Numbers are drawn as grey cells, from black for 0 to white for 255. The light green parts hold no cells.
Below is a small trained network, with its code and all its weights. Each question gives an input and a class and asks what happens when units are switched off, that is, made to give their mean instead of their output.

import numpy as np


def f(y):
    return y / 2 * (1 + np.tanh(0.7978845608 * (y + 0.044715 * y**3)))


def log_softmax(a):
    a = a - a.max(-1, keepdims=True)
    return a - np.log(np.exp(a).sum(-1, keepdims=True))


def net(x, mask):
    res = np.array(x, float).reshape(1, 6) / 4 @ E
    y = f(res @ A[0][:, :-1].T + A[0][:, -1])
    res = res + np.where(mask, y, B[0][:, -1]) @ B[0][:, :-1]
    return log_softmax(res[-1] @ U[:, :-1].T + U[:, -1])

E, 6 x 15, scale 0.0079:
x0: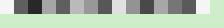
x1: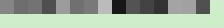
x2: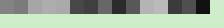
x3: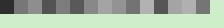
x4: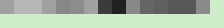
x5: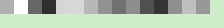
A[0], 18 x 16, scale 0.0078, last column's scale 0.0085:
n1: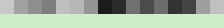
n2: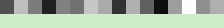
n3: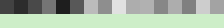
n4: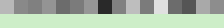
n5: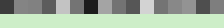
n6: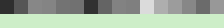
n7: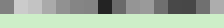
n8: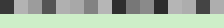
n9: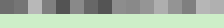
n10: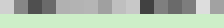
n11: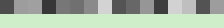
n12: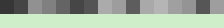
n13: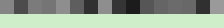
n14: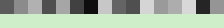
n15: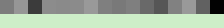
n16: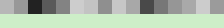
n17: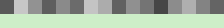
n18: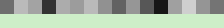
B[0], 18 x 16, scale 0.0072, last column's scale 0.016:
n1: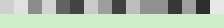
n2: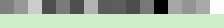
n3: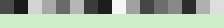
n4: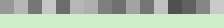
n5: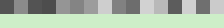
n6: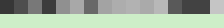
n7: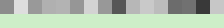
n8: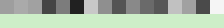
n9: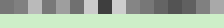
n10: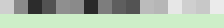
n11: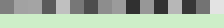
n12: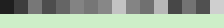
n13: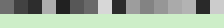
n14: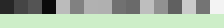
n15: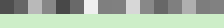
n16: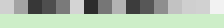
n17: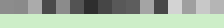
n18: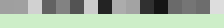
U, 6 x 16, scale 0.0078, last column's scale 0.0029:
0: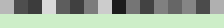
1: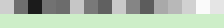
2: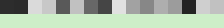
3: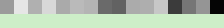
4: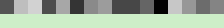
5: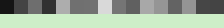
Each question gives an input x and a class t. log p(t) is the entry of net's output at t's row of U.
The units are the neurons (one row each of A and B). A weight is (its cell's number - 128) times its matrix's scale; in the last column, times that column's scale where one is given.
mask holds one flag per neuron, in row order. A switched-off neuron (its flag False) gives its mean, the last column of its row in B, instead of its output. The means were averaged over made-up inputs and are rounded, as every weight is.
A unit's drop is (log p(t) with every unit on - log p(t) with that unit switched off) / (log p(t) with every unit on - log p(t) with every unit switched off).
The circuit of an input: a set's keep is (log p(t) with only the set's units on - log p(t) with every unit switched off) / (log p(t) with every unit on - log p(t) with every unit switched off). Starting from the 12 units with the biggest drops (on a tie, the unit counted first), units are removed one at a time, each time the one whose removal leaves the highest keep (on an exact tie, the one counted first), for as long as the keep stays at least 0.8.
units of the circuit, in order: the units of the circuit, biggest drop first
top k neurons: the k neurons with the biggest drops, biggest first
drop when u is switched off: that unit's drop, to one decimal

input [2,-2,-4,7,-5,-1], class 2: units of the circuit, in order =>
[n3]
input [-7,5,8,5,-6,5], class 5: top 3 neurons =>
[n14 n5 n12]
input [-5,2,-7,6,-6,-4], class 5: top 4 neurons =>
[n12 n14 n6 n5]
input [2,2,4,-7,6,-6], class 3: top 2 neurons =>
[n7 n4]
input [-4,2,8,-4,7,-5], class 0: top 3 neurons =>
[n13 n1 n11]
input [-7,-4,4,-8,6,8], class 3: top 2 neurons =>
[n7 n1]
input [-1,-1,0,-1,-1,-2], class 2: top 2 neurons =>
[n14 n8]
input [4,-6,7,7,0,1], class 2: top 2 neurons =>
[n1 n8]
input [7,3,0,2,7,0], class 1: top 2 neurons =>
[n10 n16]
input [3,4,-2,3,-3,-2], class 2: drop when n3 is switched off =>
0.3
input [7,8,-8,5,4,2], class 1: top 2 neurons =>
[n16 n10]
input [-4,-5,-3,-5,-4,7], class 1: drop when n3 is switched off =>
-0.1
